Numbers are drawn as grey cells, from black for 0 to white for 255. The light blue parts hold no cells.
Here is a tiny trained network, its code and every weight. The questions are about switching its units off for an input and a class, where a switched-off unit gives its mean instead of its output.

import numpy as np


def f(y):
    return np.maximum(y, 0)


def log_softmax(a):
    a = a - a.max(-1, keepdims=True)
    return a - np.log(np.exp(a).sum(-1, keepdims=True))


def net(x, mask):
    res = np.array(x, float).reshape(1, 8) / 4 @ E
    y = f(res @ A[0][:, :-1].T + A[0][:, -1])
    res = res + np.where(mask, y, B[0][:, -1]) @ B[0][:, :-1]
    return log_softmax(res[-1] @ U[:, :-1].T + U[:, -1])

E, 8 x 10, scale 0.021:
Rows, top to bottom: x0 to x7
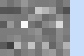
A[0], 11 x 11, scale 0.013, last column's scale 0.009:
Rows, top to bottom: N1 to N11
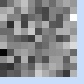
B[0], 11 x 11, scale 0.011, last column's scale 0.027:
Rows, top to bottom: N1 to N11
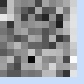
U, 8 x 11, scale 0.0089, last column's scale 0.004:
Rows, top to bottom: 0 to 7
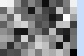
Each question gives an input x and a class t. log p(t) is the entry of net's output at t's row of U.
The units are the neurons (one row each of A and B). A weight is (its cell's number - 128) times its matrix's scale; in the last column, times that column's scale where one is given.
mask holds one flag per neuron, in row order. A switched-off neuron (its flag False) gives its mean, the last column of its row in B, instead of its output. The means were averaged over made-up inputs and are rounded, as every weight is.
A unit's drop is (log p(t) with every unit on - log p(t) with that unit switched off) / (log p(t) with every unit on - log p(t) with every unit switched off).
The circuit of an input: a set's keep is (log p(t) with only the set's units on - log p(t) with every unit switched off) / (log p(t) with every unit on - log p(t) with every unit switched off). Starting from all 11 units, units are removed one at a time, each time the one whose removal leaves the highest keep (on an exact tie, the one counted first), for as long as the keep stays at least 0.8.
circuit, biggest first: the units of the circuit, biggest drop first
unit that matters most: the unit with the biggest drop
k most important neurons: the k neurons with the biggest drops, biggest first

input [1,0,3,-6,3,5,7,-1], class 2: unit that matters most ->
N11
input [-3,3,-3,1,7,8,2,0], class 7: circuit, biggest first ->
[N9, N3]
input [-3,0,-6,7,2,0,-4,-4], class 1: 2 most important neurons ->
[N2, N11]
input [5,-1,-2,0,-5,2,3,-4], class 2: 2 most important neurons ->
[N9, N4]
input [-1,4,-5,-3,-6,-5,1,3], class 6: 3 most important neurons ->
[N4, N9, N2]
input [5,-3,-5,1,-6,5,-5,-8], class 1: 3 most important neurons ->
[N9, N2, N4]
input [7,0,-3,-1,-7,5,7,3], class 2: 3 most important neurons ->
[N4, N11, N5]
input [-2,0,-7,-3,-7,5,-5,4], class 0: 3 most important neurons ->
[N3, N11, N10]
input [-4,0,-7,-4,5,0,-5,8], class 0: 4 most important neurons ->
[N3, N11, N10, N8]
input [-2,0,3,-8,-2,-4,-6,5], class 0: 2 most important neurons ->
[N3, N11]
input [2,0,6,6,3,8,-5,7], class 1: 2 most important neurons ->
[N2, N11]
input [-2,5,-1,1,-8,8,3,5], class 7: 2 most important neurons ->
[N3, N8]
